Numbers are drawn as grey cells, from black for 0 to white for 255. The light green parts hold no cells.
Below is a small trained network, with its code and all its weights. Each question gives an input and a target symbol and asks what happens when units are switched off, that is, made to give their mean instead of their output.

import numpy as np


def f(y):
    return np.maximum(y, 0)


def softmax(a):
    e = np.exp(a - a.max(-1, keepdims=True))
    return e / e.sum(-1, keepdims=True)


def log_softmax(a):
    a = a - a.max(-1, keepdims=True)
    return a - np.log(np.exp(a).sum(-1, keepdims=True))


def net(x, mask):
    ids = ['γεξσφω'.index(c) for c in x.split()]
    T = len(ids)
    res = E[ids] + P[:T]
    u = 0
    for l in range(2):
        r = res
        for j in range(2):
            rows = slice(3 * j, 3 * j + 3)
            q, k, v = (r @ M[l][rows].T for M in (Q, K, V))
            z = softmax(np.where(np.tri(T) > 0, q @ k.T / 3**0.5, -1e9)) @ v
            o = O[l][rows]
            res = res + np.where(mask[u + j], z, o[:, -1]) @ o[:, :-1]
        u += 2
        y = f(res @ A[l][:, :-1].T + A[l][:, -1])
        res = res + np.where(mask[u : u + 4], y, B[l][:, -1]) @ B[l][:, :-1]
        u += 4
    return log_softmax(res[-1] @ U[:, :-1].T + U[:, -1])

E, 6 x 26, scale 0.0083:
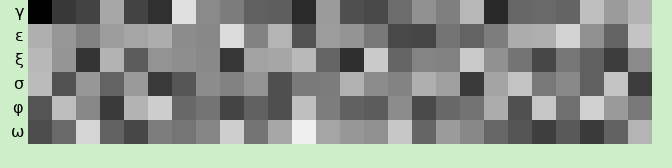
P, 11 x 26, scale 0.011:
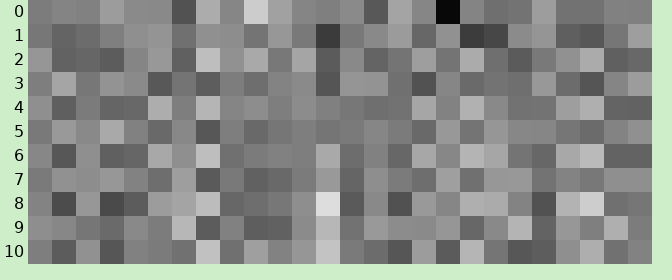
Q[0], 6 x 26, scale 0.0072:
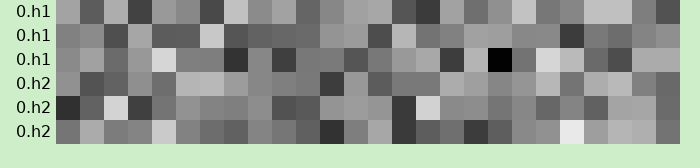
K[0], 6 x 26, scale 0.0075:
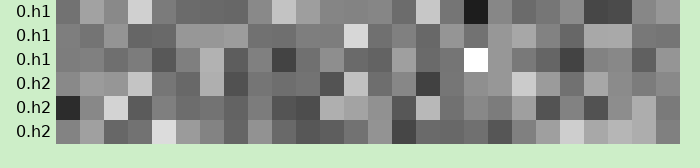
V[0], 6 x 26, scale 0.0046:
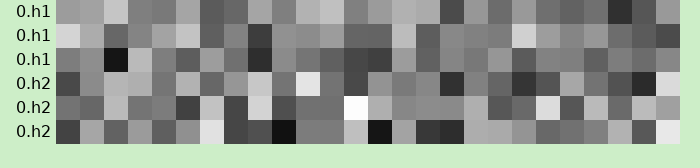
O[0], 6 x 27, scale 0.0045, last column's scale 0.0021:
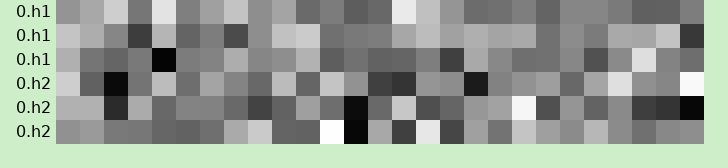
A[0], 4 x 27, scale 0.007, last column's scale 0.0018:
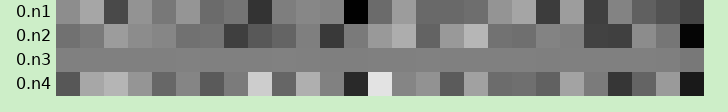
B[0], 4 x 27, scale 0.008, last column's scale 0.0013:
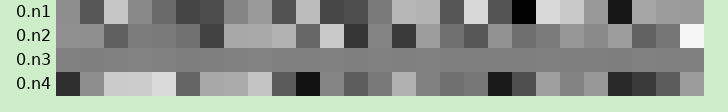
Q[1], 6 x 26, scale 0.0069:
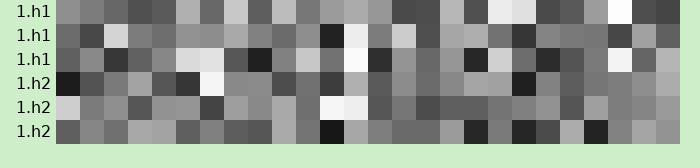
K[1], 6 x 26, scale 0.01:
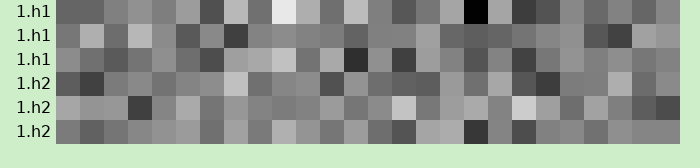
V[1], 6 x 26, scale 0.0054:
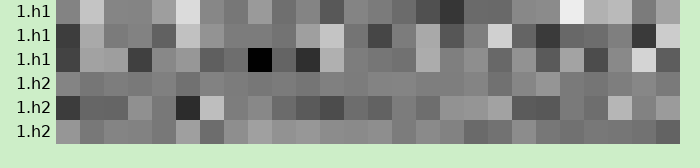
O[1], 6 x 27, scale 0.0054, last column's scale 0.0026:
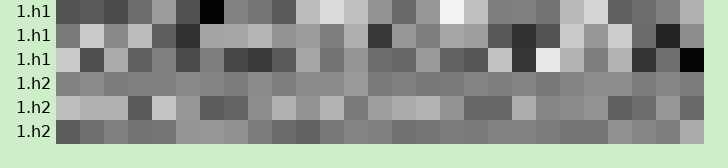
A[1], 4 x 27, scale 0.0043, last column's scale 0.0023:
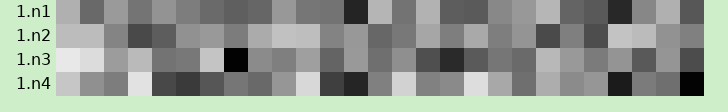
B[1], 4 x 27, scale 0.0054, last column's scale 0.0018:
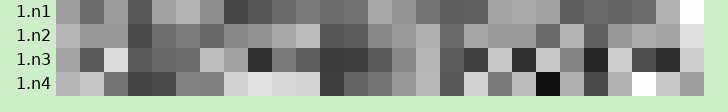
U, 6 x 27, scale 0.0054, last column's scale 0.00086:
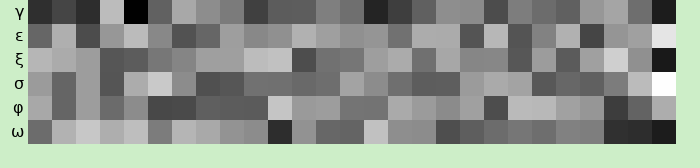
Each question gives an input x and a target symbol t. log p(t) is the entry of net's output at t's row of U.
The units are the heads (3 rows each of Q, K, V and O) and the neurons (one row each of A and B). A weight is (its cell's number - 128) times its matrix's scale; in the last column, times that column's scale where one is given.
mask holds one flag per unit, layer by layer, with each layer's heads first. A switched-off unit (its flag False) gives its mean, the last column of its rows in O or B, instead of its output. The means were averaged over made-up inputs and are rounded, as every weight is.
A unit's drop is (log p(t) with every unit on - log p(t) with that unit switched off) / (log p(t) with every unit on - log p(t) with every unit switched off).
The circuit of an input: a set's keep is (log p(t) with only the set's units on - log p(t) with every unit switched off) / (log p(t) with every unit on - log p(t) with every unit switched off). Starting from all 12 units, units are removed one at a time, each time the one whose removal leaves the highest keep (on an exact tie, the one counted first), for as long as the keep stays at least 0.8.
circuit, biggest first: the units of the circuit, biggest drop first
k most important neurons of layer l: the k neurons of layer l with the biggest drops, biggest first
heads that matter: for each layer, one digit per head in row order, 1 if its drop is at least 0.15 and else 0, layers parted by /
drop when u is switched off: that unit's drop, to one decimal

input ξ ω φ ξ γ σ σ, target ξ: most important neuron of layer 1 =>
[1.n2]
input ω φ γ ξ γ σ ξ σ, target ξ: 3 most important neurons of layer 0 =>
[0.n2, 0.n4, 0.n1]
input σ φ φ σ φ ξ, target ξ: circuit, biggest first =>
[1.n4, 0.n1]
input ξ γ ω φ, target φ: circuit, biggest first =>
[1.h1, 0.n1]
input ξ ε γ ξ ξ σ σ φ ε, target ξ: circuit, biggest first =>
[0.h1, 1.n2]
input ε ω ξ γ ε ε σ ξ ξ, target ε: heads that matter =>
00 / 10
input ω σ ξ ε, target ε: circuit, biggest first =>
[1.h1, 0.n4]
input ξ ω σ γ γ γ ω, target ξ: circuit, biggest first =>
[0.h1, 1.n2]
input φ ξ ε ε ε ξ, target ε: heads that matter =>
01 / 10
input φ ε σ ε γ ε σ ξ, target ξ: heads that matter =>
01 / 00
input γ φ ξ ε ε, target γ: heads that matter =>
10 / 00
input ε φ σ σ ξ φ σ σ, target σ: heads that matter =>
01 / 10
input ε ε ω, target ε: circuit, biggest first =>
[1.h1, 0.h2]
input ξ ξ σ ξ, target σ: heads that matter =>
11 / 10
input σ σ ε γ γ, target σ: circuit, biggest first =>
[1.h1, 1.h2]
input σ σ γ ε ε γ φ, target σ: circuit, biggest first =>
[1.h1, 0.h2]
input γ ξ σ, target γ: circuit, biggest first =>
[0.h1]
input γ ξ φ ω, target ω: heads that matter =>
00 / 10
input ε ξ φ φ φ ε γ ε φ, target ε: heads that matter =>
00 / 10
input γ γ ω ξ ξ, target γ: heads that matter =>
11 / 00
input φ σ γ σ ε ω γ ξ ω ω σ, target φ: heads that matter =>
01 / 10
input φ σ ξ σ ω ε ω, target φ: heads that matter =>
00 / 10
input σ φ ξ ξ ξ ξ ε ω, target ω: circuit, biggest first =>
[0.n4, 1.h1]
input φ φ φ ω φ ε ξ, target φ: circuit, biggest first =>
[1.h1]
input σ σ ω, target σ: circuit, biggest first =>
[1.h1, 0.n2, 0.h2]
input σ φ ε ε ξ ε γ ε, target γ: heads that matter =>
11 / 00
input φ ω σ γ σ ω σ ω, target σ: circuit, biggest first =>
[0.h2, 1.h1]
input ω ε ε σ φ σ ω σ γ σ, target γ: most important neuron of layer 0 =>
[0.n2]
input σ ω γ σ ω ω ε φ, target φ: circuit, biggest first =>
[0.h2, 0.n1, 1.h1]
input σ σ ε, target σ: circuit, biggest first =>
[1.h1, 0.h2]
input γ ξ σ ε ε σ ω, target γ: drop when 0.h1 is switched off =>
0.8
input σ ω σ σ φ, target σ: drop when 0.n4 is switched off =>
0.0
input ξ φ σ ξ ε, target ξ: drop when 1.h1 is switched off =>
0.2
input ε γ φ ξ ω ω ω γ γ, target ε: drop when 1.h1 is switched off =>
0.3
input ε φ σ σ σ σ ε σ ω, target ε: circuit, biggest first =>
[1.h1]
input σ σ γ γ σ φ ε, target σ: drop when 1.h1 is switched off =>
1.1
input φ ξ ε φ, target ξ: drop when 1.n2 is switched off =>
0.3
